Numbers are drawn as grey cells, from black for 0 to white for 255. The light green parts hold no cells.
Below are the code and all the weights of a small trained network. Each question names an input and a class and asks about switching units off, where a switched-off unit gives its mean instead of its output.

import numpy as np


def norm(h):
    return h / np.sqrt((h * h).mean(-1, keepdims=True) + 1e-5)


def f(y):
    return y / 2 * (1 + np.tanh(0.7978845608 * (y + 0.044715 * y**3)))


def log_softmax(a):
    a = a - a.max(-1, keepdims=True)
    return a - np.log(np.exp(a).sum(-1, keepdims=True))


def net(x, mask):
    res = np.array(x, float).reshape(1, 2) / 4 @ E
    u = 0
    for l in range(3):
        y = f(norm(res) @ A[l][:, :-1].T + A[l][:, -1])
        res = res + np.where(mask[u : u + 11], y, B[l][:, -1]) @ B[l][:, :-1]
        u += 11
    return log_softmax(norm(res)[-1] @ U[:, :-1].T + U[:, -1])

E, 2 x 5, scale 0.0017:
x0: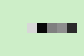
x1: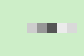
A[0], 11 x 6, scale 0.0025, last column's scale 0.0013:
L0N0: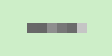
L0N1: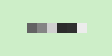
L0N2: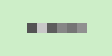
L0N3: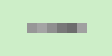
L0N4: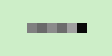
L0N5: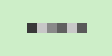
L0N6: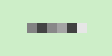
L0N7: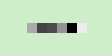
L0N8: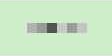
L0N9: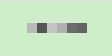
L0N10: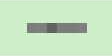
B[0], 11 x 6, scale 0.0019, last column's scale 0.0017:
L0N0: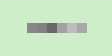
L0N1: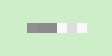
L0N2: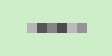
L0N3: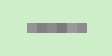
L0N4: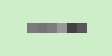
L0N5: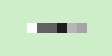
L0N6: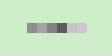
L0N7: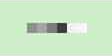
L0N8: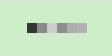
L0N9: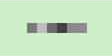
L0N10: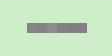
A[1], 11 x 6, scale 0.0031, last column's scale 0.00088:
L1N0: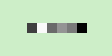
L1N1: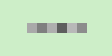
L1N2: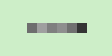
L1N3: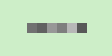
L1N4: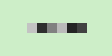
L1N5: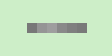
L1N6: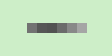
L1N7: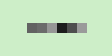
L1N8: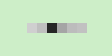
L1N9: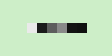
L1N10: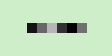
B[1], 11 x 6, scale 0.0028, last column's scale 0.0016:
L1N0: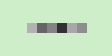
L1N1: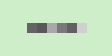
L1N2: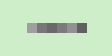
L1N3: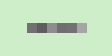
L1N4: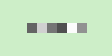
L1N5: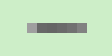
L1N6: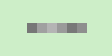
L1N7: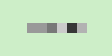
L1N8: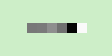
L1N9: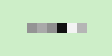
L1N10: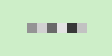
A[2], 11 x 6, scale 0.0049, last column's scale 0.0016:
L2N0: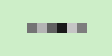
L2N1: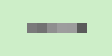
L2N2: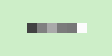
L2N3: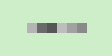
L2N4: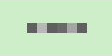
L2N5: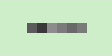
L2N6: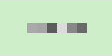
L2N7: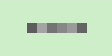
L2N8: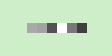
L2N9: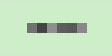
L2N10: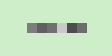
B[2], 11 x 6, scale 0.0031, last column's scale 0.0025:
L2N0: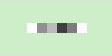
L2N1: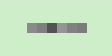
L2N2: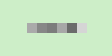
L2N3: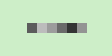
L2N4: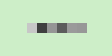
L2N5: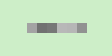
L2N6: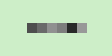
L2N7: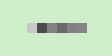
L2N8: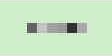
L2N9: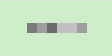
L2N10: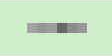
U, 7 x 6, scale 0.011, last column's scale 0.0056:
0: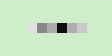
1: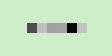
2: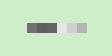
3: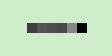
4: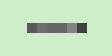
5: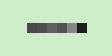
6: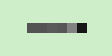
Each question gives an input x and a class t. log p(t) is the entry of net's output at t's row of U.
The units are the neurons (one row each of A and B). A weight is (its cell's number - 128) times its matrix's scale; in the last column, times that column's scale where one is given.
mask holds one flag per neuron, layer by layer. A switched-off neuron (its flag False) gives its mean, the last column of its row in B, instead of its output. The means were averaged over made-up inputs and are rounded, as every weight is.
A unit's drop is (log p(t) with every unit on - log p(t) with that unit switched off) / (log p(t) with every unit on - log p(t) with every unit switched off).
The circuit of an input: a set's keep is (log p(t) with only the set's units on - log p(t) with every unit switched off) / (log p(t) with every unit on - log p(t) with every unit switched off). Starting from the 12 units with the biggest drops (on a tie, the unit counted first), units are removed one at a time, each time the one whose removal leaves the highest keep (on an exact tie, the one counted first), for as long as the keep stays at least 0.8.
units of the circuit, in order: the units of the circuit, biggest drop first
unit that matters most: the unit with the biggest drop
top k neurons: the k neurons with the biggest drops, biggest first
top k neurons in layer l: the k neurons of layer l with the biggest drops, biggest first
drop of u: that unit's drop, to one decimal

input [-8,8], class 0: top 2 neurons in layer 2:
(L2N4, L2N7)
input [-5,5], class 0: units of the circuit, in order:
(L1N10, L0N1, L2N0)
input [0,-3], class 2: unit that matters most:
L0N1
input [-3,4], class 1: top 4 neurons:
(L1N9, L0N7, L1N4, L1N8)
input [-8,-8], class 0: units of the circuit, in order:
(L0N5, L2N0)
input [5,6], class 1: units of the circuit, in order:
(L2N3, L2N6)
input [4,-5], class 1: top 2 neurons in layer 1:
(L1N10, L1N7)
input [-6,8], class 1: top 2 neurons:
(L1N9, L0N7)
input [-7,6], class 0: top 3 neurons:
(L1N10, L1N7, L0N1)
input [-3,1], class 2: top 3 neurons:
(L1N9, L1N4, L0N7)
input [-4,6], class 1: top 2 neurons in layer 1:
(L1N9, L1N4)
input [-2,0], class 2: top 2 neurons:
(L1N10, L2N0)
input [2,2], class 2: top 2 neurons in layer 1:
(L1N10, L1N7)
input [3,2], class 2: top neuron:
(L0N7)
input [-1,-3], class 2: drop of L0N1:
0.8
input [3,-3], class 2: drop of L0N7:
1.1
